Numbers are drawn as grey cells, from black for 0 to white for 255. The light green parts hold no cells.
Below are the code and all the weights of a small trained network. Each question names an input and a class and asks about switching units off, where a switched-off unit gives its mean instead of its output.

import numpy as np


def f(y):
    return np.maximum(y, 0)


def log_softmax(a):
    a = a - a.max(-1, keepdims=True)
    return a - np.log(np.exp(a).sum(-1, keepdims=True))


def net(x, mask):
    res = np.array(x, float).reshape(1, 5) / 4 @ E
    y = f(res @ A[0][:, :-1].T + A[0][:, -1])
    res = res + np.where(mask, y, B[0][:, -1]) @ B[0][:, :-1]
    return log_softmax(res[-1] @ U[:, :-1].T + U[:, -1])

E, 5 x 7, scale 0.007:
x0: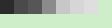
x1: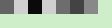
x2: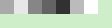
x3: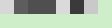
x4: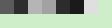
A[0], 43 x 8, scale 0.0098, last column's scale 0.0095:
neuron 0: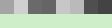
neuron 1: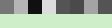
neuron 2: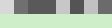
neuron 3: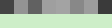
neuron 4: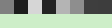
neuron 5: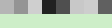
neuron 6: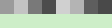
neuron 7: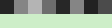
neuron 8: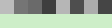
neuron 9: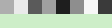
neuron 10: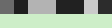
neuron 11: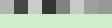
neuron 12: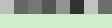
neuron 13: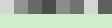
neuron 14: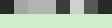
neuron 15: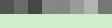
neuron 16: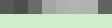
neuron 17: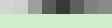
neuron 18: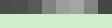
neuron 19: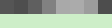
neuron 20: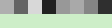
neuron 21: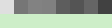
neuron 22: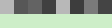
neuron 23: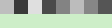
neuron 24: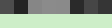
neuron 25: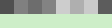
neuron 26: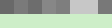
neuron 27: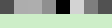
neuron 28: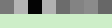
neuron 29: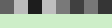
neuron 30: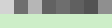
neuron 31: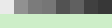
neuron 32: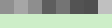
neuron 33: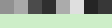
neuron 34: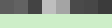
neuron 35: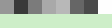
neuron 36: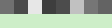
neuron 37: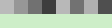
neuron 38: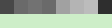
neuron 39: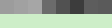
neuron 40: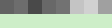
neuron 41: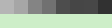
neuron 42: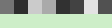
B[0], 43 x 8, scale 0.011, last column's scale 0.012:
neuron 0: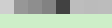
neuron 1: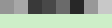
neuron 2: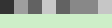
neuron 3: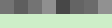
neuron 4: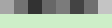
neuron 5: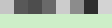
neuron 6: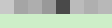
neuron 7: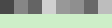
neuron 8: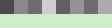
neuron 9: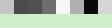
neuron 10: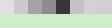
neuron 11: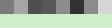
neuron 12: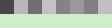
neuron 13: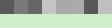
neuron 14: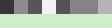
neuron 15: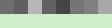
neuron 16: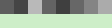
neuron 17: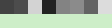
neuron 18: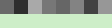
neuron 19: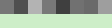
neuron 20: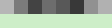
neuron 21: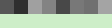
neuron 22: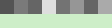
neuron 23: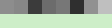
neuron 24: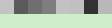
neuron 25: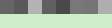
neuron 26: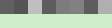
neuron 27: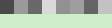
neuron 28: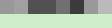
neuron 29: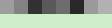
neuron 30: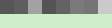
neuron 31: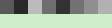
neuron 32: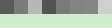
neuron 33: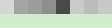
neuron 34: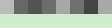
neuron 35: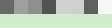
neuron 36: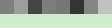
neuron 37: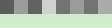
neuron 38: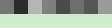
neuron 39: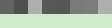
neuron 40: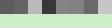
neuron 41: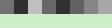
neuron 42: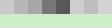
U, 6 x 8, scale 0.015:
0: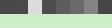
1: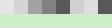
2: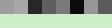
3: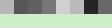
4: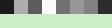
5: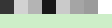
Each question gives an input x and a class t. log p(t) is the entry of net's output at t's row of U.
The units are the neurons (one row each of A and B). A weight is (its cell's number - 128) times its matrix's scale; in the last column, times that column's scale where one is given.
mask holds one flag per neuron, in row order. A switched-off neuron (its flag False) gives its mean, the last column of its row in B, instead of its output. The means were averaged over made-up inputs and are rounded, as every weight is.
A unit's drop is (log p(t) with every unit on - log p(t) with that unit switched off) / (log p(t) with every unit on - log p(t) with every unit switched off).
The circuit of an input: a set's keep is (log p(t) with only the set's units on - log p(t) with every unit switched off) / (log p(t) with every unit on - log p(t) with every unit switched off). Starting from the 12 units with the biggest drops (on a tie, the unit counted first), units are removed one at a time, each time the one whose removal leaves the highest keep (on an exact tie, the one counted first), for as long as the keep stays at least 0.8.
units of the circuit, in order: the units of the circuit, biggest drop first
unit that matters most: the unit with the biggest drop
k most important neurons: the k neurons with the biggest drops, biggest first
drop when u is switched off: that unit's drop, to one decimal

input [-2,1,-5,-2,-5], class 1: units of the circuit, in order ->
[neuron 9; neuron 33]
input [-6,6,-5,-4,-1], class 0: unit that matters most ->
neuron 41
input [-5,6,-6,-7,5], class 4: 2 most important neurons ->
[neuron 7; neuron 9]
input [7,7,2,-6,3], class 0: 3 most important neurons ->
[neuron 40; neuron 26; neuron 15]
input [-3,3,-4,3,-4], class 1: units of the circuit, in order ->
[neuron 9; neuron 0]
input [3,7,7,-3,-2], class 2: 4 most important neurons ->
[neuron 1; neuron 28; neuron 29; neuron 35]
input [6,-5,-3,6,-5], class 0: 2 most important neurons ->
[neuron 25; neuron 16]
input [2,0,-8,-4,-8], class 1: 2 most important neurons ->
[neuron 33; neuron 0]
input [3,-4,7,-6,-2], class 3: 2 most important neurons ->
[neuron 5; neuron 9]
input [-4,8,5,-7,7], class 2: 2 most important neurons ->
[neuron 1; neuron 29]
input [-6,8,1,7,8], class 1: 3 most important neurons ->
[neuron 10; neuron 42; neuron 11]
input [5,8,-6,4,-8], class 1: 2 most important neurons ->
[neuron 33; neuron 0]
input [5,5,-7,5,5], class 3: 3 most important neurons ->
[neuron 24; neuron 34; neuron 35]
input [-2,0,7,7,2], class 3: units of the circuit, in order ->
[neuron 9]
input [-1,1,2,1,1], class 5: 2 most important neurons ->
[neuron 5; neuron 24]
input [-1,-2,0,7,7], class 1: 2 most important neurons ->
[neuron 10; neuron 42]
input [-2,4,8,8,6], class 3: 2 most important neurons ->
[neuron 9; neuron 5]
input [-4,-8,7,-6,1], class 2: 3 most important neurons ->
[neuron 36; neuron 11; neuron 23]
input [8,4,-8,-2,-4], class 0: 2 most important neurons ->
[neuron 16; neuron 9]
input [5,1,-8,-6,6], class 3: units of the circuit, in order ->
[neuron 24]
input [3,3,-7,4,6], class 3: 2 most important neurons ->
[neuron 24; neuron 34]
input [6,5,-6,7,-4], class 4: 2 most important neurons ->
[neuron 2; neuron 22]
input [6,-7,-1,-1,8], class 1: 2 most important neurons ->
[neuron 42; neuron 10]
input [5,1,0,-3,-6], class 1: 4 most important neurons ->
[neuron 33; neuron 0; neuron 17; neuron 6]
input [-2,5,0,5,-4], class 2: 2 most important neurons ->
[neuron 28; neuron 29]
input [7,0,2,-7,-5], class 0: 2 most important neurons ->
[neuron 40; neuron 26]
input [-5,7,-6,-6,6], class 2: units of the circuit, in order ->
[neuron 1]
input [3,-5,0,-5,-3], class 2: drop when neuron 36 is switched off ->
0.1
